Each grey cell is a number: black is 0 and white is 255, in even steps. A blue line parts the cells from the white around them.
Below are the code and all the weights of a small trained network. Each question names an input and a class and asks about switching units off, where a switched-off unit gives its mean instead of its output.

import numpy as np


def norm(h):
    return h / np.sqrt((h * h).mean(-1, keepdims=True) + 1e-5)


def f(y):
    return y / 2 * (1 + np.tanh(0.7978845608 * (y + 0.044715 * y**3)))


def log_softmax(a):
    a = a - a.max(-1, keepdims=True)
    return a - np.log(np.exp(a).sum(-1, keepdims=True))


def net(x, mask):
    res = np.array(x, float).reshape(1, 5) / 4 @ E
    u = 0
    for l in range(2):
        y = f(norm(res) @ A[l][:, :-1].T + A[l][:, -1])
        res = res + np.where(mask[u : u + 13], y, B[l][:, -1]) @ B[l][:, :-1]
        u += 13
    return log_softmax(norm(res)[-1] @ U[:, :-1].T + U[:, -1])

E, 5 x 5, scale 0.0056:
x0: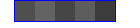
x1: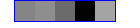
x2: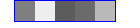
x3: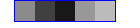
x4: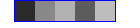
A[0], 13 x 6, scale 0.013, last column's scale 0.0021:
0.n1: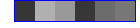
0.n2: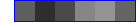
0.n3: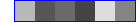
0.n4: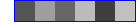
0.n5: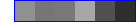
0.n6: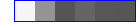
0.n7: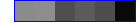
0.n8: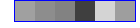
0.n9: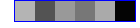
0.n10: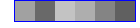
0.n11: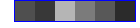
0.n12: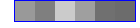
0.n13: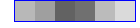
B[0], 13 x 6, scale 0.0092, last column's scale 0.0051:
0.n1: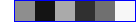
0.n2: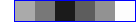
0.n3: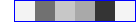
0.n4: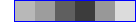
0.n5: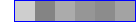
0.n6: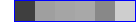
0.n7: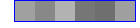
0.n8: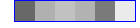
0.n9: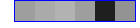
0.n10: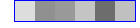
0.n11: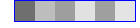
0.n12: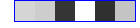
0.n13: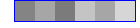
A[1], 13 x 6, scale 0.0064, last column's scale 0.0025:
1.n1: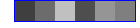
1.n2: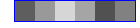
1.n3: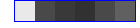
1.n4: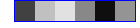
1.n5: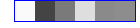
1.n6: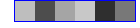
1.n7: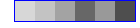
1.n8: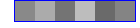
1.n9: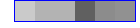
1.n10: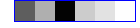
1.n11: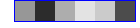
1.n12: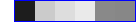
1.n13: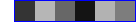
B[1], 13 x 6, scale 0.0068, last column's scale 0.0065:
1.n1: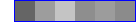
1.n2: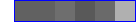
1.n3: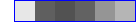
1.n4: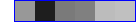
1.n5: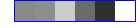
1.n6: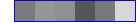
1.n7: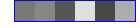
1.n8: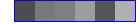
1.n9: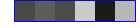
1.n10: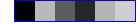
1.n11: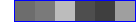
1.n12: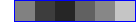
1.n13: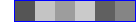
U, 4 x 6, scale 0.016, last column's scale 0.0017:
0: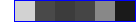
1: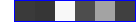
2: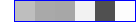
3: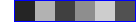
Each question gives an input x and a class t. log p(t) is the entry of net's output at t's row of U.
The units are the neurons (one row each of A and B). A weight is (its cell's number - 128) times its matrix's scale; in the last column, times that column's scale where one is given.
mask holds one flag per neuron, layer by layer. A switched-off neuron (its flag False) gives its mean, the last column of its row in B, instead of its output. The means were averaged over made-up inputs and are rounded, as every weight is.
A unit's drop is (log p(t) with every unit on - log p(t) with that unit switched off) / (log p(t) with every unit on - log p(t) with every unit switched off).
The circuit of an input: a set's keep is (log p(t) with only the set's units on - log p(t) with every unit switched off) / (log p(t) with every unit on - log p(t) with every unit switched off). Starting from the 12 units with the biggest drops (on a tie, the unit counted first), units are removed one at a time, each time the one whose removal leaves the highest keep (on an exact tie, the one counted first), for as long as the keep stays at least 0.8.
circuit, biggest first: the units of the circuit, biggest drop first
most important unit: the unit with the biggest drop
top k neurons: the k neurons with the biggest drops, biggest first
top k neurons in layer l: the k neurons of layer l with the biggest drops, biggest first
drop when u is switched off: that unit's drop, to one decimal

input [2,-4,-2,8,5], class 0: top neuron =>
[0.n2]
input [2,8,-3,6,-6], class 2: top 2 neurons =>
[0.n3; 0.n6]
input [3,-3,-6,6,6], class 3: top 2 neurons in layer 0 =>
[0.n11; 0.n1]
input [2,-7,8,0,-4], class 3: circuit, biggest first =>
[0.n3; 1.n10]
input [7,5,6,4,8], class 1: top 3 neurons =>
[0.n1; 0.n8; 0.n12]
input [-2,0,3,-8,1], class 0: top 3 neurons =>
[0.n1; 0.n12; 0.n11]
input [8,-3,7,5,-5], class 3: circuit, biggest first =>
[0.n3; 1.n10]
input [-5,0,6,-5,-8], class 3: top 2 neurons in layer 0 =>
[0.n3; 0.n6]
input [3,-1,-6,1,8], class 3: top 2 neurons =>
[0.n3; 0.n11]
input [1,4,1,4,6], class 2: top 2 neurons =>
[0.n3; 0.n8]
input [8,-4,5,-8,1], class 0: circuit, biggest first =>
[0.n4; 0.n1]
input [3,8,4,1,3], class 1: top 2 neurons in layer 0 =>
[0.n1; 0.n8]
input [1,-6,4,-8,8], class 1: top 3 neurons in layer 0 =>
[0.n1; 0.n2; 0.n3]
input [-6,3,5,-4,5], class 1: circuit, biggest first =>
[0.n1]
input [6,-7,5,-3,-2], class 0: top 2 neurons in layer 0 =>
[0.n4; 0.n11]
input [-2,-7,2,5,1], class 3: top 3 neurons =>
[0.n3; 0.n1; 1.n10]
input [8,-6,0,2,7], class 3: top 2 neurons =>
[0.n11; 0.n3]
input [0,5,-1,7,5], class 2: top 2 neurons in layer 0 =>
[0.n3; 0.n8]
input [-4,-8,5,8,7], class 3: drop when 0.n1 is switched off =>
0.1
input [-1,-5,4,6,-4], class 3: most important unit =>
1.n10
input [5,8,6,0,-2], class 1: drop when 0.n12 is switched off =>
0.2
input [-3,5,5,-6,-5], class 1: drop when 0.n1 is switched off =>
0.5
